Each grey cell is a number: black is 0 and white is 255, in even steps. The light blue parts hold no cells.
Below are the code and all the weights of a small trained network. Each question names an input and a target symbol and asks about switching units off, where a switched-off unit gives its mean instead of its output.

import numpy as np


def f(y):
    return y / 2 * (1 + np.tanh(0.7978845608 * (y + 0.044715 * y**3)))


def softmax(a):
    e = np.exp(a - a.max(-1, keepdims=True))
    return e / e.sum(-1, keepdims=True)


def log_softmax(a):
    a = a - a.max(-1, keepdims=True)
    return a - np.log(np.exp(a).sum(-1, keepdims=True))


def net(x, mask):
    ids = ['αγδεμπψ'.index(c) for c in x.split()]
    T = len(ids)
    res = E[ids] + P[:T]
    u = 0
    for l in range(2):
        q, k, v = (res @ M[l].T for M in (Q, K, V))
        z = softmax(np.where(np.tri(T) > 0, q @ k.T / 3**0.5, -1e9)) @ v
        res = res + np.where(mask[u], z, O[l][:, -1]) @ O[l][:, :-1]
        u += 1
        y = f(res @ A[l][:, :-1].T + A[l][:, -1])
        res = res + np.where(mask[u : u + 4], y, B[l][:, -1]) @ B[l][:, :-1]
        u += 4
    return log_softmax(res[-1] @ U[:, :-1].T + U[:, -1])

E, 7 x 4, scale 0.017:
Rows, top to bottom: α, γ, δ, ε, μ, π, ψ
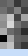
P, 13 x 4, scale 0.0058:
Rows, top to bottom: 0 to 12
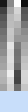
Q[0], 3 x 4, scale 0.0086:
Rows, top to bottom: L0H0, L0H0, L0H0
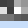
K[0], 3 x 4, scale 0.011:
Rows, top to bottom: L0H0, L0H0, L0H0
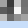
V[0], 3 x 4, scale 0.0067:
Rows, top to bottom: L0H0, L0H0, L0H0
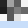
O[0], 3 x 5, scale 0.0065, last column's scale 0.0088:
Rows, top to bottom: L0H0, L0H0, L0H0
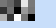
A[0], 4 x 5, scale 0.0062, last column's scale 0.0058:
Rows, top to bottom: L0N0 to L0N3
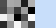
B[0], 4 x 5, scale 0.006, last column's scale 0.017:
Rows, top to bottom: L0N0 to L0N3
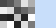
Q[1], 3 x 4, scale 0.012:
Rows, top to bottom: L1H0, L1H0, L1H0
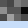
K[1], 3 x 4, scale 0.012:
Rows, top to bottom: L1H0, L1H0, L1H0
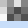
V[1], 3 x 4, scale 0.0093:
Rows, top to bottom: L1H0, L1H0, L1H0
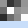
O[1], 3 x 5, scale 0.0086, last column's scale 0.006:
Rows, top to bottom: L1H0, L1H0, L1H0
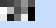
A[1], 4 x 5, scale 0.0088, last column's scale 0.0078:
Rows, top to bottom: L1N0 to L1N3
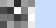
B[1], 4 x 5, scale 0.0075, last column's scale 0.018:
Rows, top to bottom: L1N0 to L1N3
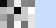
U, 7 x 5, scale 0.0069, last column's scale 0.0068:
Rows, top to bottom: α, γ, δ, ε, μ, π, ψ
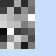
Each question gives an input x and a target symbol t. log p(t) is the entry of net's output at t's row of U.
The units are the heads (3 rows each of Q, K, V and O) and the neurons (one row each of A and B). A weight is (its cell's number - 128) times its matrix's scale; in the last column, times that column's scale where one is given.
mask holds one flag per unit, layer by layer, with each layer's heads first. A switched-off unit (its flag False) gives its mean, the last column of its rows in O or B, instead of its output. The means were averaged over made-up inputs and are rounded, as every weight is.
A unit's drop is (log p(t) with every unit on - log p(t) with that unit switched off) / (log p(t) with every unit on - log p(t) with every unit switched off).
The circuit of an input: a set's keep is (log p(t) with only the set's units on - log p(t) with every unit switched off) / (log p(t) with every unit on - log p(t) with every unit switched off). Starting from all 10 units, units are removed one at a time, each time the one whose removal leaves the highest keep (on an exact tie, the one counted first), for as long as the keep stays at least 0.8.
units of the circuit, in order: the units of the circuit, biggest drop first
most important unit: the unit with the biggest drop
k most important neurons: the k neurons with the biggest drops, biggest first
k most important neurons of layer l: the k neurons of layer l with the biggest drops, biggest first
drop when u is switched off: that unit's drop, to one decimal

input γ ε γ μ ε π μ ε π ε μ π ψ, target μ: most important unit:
L0N2
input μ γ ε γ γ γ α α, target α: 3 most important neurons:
[L1N1 L0N0 L0N1]
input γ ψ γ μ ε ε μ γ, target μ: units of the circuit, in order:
[L1N1 L1H0]
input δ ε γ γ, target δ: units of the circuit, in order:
[L1H0 L0N2]
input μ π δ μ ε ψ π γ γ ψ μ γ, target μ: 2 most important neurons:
[L1N1 L0N0]
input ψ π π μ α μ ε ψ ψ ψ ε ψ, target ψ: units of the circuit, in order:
[L0H0 L1H0]
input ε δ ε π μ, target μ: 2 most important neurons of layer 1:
[L1N1 L1N3]
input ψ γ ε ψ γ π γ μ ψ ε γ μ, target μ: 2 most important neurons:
[L1N1 L0N2]
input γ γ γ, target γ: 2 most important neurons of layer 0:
[L0N0 L0N1]
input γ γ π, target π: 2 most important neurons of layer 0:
[L0N2 L0N1]
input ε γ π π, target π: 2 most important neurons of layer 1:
[L1N1 L1N0]
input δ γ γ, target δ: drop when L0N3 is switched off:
0.0
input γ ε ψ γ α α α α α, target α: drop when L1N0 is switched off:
0.0
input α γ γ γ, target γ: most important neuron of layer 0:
[L0N0]
